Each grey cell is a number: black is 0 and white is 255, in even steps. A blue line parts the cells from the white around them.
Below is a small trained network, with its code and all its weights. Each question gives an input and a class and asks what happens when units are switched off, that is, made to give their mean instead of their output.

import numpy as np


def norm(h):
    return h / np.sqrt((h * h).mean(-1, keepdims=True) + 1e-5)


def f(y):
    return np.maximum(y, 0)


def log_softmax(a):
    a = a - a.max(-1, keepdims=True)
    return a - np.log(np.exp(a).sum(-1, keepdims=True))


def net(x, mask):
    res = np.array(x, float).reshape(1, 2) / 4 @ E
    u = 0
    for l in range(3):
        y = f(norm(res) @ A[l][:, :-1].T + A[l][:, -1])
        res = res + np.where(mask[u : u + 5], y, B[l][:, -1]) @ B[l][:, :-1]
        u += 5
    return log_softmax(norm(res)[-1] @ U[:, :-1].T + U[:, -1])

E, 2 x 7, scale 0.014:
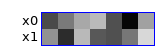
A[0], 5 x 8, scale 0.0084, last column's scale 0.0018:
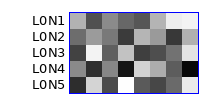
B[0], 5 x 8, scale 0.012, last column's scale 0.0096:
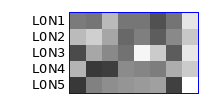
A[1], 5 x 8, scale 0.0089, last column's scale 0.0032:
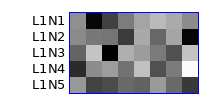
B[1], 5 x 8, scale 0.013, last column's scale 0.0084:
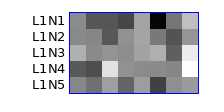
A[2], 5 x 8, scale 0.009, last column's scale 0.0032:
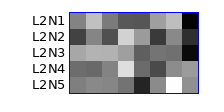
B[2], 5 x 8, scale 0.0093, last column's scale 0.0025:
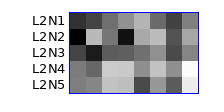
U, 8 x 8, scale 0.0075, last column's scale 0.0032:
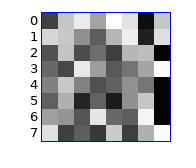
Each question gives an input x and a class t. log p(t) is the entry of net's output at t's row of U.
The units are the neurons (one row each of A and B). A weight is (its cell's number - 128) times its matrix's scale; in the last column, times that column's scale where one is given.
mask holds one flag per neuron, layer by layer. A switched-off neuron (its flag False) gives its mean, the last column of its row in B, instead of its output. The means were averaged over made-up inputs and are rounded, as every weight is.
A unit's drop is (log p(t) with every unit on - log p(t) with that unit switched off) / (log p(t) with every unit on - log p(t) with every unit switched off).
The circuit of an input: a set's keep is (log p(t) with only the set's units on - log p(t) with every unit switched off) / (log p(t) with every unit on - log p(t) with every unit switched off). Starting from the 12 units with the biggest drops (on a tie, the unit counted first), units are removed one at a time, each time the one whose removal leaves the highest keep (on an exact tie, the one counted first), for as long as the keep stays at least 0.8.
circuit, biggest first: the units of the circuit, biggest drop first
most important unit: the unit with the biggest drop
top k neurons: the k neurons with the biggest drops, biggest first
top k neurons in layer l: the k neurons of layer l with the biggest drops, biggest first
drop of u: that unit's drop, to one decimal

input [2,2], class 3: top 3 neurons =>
L0N3; L0N5; L1N3
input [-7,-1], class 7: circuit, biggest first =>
L0N4; L0N3; L1N1
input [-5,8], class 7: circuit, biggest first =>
L1N1; L0N4
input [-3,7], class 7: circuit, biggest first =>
L1N1; L0N4
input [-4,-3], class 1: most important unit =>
L0N2
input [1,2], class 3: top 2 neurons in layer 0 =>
L0N3; L0N5
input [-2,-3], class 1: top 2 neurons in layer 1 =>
L1N4; L1N3
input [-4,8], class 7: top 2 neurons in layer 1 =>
L1N1; L1N4
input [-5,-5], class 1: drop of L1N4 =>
0.1
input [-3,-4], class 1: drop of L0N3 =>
0.2
